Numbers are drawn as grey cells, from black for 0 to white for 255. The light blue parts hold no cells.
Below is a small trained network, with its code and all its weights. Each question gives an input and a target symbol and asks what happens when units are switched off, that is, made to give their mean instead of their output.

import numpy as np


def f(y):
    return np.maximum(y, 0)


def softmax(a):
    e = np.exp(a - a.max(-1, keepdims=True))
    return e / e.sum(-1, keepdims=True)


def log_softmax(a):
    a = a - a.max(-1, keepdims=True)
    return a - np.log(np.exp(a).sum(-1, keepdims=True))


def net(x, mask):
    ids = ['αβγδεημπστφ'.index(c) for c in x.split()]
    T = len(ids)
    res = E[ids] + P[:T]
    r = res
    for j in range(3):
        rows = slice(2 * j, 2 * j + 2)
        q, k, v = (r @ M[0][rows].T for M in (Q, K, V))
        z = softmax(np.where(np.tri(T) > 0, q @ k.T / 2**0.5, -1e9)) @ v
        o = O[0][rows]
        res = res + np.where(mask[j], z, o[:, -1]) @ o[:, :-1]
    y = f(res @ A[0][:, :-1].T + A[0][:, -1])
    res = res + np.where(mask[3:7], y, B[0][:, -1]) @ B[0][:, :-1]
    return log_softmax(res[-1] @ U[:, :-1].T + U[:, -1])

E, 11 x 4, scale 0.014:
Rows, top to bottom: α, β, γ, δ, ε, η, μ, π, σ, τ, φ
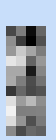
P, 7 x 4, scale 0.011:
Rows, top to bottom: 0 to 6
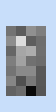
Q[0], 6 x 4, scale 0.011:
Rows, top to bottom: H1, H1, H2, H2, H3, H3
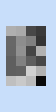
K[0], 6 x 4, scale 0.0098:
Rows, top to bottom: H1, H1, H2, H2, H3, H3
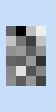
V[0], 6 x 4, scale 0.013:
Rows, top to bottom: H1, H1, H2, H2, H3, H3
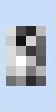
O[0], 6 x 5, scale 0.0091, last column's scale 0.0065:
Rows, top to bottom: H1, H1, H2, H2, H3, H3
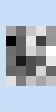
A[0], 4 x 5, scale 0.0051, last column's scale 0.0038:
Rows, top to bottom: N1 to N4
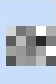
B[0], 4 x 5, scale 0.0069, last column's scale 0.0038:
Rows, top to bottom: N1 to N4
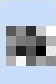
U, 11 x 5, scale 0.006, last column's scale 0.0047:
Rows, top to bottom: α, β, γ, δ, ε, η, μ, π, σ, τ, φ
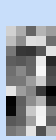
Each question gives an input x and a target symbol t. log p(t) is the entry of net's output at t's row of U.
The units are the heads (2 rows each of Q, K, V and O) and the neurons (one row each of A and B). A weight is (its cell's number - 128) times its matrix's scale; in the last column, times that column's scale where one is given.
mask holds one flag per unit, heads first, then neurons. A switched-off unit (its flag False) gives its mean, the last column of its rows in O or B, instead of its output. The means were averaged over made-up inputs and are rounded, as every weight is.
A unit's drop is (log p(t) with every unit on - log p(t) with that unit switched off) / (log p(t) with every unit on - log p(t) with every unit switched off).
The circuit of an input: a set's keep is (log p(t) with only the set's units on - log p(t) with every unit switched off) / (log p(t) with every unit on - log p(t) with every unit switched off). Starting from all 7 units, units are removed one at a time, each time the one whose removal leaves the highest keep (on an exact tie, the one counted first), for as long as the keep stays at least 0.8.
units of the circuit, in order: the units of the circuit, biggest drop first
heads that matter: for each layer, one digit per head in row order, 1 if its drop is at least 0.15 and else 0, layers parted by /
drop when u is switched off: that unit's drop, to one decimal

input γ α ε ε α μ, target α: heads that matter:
110
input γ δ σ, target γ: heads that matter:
010
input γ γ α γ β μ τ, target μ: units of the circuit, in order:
(H3)
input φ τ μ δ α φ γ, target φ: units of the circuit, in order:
(H3 H1)
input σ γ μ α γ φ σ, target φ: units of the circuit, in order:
(H1 H3)
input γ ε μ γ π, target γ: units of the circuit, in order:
(H1 H2)
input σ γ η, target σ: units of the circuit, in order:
(H1 H3)
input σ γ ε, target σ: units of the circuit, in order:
(H1 H3)
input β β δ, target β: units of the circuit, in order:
(H3 H1)
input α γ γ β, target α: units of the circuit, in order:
(H1 H3)
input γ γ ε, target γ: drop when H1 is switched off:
0.4
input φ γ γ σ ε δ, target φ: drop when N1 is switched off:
0.2
